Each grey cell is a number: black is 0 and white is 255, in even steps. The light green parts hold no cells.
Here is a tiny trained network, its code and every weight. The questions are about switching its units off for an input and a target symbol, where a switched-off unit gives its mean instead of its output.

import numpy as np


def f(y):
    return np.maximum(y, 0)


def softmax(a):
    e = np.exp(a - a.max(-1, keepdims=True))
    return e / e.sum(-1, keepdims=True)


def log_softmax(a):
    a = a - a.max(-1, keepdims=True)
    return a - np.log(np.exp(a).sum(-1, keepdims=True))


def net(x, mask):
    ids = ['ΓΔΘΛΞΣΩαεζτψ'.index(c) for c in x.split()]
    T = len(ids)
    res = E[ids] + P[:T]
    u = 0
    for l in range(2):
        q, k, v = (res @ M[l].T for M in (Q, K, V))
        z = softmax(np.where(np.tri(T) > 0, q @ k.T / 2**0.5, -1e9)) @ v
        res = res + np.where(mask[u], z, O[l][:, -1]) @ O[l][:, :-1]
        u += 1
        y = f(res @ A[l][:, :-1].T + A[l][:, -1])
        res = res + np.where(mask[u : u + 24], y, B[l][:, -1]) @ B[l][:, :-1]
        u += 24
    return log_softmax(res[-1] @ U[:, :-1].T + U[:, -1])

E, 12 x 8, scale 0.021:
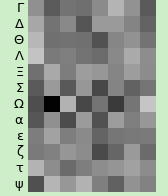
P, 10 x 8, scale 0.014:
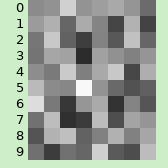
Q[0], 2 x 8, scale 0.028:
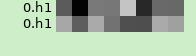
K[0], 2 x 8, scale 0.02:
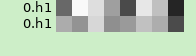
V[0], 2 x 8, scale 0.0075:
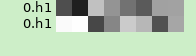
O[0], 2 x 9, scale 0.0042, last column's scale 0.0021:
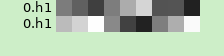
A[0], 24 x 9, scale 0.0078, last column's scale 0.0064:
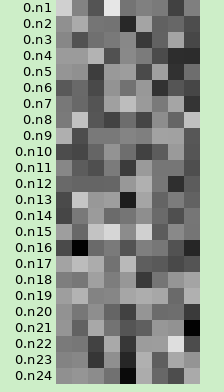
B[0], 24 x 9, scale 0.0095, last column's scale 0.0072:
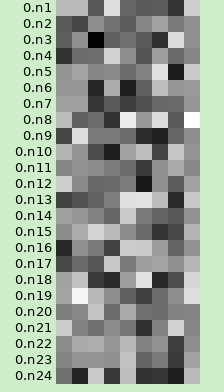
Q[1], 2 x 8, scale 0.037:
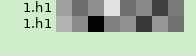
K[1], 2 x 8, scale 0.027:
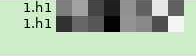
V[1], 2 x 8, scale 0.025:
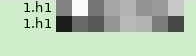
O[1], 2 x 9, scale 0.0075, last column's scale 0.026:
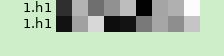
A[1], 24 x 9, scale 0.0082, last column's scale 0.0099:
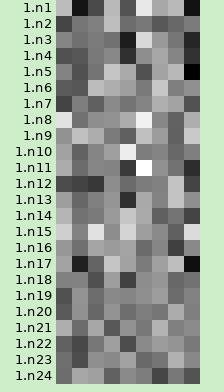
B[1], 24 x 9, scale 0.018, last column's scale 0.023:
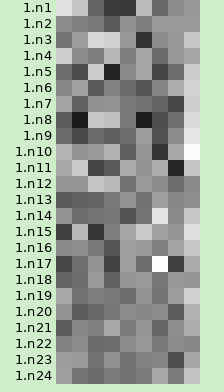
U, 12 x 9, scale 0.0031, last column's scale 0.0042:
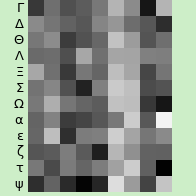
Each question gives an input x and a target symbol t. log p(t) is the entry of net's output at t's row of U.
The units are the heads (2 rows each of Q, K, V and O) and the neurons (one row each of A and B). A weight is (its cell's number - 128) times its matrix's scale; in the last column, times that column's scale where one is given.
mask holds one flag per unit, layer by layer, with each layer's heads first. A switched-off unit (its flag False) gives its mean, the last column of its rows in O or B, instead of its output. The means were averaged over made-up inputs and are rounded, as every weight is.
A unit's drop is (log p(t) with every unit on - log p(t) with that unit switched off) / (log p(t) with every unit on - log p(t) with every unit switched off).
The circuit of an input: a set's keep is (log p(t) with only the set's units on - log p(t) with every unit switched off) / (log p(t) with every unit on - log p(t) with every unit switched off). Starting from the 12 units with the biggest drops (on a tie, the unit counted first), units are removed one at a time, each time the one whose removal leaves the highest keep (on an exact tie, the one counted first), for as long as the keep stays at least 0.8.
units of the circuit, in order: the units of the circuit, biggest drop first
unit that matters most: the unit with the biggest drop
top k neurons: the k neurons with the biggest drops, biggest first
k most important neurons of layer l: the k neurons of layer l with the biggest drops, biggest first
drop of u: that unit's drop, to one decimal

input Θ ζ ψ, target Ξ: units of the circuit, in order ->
1.h1, 0.n24, 0.n13
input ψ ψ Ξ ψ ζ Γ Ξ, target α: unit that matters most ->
1.h1
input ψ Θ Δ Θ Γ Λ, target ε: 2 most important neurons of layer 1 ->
1.n8, 1.n15
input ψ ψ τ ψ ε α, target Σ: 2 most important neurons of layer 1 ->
1.n5, 1.n17
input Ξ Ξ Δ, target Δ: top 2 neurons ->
0.n19, 1.n5
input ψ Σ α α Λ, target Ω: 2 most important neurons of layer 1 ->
1.n3, 1.n11
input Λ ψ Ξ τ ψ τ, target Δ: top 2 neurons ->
1.n5, 0.n19
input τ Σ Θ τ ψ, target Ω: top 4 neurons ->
1.n3, 1.n11, 0.n24, 0.n13
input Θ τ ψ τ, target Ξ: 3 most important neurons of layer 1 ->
1.n8, 1.n1, 1.n11
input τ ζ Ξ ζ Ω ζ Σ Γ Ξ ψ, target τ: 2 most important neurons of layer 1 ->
1.n17, 1.n14
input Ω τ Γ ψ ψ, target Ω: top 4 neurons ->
1.n3, 1.n11, 0.n16, 1.n4
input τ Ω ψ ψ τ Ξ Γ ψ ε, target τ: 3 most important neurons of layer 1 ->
1.n17, 1.n14, 1.n8
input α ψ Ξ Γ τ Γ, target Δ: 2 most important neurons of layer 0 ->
0.n19, 0.n24
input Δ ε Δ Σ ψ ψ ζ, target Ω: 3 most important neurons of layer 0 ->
0.n13, 0.n24, 0.n19
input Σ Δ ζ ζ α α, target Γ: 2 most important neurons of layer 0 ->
0.n24, 0.n13
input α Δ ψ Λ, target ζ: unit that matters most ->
1.h1
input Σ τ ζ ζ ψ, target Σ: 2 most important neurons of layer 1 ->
1.n5, 1.n17
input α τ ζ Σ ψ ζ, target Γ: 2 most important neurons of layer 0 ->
0.n13, 0.n24
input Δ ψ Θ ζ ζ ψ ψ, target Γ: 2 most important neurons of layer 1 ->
1.n8, 1.n11
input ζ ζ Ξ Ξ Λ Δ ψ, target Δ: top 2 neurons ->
1.n5, 0.n19
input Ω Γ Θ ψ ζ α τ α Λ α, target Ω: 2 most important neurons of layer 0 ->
0.n16, 0.n12
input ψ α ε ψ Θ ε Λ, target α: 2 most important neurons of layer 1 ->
1.n10, 1.n5
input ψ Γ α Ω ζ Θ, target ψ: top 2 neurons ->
0.n16, 0.n19
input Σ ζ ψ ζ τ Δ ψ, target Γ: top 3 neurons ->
1.n8, 0.n24, 1.n11
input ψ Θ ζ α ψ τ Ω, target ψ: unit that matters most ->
0.n16
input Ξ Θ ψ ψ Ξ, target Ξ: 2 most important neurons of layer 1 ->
1.n8, 1.n1
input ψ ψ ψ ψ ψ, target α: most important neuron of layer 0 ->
0.n24
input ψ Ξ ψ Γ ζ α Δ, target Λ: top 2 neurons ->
1.n8, 0.n13
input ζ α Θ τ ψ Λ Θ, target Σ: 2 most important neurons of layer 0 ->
0.n13, 0.n19
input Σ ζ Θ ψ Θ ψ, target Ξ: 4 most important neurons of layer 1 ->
1.n8, 1.n1, 1.n11, 1.n14
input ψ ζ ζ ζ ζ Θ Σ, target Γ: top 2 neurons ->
1.n8, 0.n24
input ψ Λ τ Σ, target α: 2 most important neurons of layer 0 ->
0.n24, 0.n19
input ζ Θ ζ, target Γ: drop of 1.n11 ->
0.1
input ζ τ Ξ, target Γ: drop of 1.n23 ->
0.0
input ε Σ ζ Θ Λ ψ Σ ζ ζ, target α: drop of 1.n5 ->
0.1
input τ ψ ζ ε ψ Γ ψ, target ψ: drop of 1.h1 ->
0.7
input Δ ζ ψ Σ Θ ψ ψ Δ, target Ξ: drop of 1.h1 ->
1.3
